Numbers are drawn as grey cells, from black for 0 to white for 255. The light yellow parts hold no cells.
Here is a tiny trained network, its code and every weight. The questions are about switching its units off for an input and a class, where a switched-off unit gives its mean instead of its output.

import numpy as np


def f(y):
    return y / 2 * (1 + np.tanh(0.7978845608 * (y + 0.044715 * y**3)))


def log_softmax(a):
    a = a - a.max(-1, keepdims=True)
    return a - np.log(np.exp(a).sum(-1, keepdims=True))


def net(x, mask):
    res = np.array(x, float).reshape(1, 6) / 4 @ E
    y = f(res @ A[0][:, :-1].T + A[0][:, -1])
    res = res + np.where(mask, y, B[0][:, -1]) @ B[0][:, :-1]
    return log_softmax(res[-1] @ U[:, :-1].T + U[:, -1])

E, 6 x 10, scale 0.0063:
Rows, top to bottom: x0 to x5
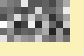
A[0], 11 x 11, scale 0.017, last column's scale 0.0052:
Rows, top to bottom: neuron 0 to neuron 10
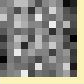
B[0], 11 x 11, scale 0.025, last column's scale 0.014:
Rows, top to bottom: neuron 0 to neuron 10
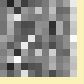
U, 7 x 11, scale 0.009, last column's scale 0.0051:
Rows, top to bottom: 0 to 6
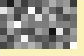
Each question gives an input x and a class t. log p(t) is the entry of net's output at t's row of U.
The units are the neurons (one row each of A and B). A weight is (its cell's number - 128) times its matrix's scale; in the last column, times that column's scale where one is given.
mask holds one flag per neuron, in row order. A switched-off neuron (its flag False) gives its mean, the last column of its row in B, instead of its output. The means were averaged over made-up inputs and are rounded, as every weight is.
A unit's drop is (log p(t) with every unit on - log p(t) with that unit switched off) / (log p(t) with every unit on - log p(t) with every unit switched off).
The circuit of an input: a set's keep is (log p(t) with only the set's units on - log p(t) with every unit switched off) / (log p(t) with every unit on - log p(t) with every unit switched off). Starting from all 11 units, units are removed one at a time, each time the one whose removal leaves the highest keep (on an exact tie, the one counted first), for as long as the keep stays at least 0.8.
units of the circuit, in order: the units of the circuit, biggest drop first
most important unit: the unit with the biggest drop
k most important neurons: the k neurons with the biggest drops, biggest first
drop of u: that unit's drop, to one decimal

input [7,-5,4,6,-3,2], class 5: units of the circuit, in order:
(neuron 5)
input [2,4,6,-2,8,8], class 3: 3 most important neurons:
(neuron 2; neuron 3; neuron 1)
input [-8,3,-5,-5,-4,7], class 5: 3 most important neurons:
(neuron 6; neuron 8; neuron 7)
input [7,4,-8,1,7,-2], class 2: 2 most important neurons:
(neuron 1; neuron 3)
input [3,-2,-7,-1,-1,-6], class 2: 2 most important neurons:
(neuron 1; neuron 2)
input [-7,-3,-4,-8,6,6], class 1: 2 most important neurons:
(neuron 5; neuron 10)
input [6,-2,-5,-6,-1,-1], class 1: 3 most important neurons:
(neuron 5; neuron 6; neuron 7)
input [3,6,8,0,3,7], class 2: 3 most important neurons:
(neuron 7; neuron 0; neuron 8)
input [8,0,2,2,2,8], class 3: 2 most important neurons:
(neuron 2; neuron 6)
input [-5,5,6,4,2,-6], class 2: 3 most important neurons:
(neuron 5; neuron 0; neuron 2)
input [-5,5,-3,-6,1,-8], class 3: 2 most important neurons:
(neuron 8; neuron 0)
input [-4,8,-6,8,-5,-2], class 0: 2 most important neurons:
(neuron 5; neuron 9)
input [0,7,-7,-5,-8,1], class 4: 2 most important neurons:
(neuron 3; neuron 0)
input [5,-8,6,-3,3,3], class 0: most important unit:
neuron 0
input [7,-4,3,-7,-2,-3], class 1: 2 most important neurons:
(neuron 5; neuron 6)
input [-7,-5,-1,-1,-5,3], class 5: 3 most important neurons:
(neuron 6; neuron 9; neuron 4)
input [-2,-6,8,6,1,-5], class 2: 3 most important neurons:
(neuron 5; neuron 7; neuron 9)
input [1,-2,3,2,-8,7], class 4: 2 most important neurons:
(neuron 3; neuron 8)
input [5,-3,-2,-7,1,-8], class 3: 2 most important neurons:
(neuron 8; neuron 0)
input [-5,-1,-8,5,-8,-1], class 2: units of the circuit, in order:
(neuron 1)
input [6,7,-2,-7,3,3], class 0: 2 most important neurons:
(neuron 9; neuron 6)
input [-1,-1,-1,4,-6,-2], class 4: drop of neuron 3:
0.1
